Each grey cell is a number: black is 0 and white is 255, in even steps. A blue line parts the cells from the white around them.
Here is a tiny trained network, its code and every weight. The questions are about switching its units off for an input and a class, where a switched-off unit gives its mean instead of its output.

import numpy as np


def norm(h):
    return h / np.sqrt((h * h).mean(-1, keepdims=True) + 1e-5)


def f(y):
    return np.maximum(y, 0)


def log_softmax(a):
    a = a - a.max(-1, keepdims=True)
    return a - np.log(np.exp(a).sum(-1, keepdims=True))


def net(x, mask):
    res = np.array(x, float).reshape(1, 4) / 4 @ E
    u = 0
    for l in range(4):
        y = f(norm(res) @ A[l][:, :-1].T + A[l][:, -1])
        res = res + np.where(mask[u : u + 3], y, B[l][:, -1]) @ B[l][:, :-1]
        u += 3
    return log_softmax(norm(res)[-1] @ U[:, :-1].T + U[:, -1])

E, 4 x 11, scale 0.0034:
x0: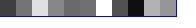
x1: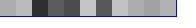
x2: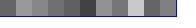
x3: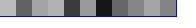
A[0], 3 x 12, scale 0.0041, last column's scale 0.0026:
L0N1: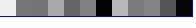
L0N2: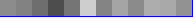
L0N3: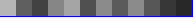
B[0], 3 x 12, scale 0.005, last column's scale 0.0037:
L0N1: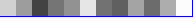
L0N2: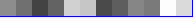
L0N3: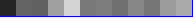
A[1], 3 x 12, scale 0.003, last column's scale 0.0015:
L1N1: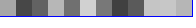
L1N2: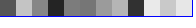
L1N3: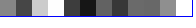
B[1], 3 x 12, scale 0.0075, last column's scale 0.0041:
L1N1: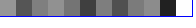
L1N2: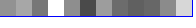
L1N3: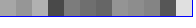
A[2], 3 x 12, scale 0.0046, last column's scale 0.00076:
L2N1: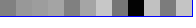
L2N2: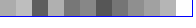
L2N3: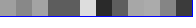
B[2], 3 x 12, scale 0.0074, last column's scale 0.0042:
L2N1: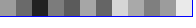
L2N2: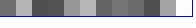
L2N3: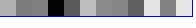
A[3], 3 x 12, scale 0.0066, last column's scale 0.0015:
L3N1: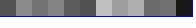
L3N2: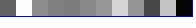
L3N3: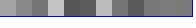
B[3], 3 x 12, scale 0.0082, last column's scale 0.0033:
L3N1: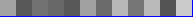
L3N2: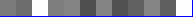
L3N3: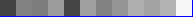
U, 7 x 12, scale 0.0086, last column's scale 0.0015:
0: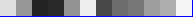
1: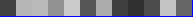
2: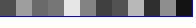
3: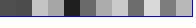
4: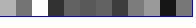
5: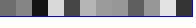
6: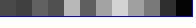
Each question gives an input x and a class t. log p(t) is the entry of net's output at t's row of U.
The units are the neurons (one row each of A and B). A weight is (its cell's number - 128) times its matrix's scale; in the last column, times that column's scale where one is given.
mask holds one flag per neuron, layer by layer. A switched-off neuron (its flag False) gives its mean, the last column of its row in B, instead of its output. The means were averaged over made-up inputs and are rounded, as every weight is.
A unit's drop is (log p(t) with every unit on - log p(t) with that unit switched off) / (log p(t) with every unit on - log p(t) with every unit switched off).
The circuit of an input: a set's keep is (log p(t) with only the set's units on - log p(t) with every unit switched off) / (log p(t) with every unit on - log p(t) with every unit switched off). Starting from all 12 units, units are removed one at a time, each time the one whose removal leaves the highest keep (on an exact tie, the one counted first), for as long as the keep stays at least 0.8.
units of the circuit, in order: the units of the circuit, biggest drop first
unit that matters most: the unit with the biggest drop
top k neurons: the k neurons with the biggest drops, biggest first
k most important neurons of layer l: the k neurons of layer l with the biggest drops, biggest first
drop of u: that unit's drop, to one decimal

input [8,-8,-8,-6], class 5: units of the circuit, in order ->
[L2N1]
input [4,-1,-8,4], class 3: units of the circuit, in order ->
[L2N2, L0N1]
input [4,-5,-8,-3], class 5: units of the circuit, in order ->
[L2N1, L2N3]
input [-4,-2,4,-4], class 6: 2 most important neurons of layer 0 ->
[L0N3, L0N1]
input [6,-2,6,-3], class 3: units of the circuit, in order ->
[L3N3, L2N2]
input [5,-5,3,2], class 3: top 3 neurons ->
[L2N2, L2N3, L0N1]
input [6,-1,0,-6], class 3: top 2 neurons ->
[L3N2, L1N1]
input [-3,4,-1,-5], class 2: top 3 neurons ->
[L0N2, L2N3, L0N1]
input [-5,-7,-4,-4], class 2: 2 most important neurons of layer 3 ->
[L3N2, L3N1]
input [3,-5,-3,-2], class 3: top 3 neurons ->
[L0N1, L0N2, L1N3]
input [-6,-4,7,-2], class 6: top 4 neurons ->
[L2N2, L0N1, L3N1, L0N2]
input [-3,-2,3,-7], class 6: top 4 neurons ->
[L2N2, L0N3, L3N1, L1N3]
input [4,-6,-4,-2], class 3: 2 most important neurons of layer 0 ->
[L0N1, L0N2]
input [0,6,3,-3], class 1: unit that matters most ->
L3N2
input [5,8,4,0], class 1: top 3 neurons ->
[L3N2, L2N2, L1N2]
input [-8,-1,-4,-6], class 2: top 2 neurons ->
[L2N3, L0N3]
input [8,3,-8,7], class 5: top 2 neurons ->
[L1N2, L2N1]
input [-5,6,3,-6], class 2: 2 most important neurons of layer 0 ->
[L0N1, L0N2]
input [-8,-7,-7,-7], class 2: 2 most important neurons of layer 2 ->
[L2N3, L2N1]
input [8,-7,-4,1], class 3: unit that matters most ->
L1N3
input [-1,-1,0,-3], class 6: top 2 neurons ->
[L2N2, L0N2]
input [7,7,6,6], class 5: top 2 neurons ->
[L1N2, L1N1]
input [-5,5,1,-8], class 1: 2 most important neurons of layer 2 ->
[L2N1, L2N3]
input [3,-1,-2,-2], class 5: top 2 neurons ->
[L2N2, L3N3]
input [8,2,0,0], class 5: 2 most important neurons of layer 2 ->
[L2N1, L2N2]
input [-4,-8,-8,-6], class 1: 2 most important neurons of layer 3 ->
[L3N1, L3N3]
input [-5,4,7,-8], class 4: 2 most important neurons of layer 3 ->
[L3N2, L3N1]
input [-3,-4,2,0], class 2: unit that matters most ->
L0N3
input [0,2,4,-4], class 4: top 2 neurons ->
[L3N2, L1N1]
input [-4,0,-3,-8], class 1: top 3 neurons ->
[L1N1, L3N2, L2N1]
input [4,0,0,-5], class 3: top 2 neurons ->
[L3N2, L1N1]
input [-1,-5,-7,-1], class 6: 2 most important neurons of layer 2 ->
[L2N3, L2N2]
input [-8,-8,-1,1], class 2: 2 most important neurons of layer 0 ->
[L0N3, L0N2]
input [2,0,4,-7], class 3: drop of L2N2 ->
0.1
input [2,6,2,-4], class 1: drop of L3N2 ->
0.3
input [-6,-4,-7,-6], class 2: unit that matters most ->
L2N3
